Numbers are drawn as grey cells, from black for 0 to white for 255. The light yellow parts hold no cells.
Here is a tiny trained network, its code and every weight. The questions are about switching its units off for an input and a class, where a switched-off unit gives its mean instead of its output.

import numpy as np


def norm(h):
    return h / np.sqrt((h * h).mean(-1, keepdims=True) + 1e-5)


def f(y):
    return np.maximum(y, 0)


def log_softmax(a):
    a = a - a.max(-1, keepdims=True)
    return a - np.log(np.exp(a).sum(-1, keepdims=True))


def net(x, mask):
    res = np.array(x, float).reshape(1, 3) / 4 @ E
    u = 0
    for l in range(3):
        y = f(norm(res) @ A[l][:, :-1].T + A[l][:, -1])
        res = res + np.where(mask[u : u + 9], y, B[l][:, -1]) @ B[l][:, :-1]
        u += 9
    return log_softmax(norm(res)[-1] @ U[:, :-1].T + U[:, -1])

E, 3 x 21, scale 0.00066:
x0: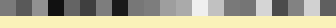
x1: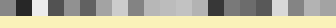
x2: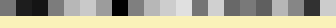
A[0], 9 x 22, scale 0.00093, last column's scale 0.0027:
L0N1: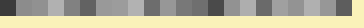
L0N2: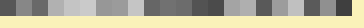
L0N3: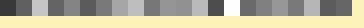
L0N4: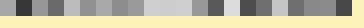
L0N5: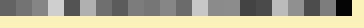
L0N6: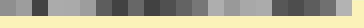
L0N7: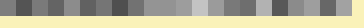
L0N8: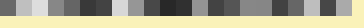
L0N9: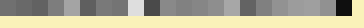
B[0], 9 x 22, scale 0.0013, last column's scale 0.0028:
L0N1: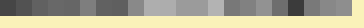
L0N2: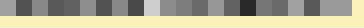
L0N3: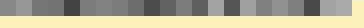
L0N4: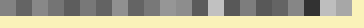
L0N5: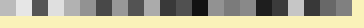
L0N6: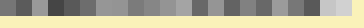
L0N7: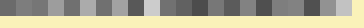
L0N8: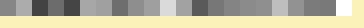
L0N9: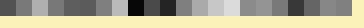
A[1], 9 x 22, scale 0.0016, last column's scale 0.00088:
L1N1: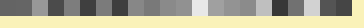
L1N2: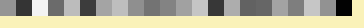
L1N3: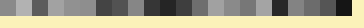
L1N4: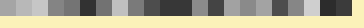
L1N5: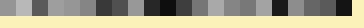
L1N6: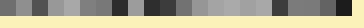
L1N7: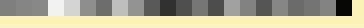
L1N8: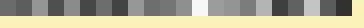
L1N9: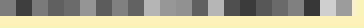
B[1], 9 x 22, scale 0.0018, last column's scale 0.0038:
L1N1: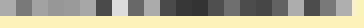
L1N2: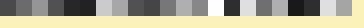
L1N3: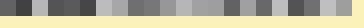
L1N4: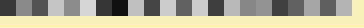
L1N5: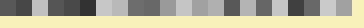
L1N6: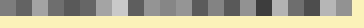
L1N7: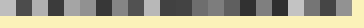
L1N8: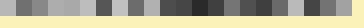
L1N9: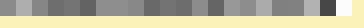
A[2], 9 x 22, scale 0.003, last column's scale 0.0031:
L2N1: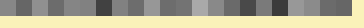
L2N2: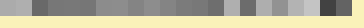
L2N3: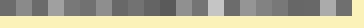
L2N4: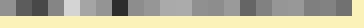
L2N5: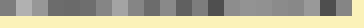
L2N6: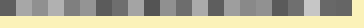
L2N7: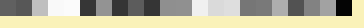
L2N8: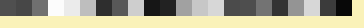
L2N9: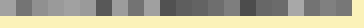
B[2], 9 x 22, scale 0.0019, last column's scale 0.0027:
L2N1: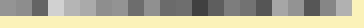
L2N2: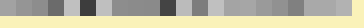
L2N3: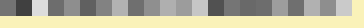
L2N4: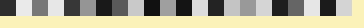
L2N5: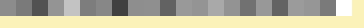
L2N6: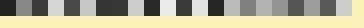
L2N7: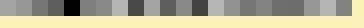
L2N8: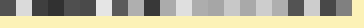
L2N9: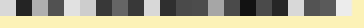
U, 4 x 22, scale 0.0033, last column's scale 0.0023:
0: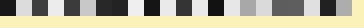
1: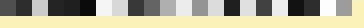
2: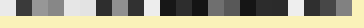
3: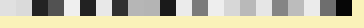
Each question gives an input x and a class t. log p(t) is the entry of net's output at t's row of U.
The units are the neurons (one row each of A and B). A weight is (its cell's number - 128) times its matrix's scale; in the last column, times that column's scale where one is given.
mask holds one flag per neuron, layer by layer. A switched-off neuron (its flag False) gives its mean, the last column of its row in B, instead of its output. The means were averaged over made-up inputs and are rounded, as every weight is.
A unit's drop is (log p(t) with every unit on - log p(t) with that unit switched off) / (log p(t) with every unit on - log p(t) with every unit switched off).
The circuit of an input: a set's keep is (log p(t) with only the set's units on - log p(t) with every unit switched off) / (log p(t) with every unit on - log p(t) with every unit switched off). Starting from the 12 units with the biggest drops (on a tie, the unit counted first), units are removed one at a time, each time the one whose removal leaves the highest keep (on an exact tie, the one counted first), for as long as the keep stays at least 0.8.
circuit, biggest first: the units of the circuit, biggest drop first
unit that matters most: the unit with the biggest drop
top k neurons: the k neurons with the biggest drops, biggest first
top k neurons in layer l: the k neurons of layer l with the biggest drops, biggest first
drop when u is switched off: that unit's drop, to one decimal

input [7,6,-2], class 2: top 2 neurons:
(L1N1; L1N8)
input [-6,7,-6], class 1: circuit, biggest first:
(L1N2)
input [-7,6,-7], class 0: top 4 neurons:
(L1N4; L1N1; L0N7; L1N8)
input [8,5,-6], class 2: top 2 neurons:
(L1N1; L1N8)
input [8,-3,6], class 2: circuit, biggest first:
(L1N1; L1N8)
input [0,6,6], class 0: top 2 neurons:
(L2N4; L1N5)
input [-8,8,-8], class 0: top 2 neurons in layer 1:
(L1N4; L1N1)
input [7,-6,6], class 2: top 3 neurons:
(L0N8; L1N1; L1N4)
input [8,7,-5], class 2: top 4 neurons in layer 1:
(L1N1; L1N8; L1N5; L1N3)
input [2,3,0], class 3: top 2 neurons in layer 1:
(L1N9; L1N4)
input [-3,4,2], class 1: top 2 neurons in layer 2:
(L2N9; L2N4)
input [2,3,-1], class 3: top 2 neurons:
(L0N3; L1N4)
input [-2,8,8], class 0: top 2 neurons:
(L2N4; L1N5)
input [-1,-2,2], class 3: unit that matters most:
L1N9
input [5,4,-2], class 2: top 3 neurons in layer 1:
(L1N1; L1N8; L1N5)
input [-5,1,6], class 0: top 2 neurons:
(L2N4; L1N1)
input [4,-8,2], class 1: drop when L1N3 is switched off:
0.0
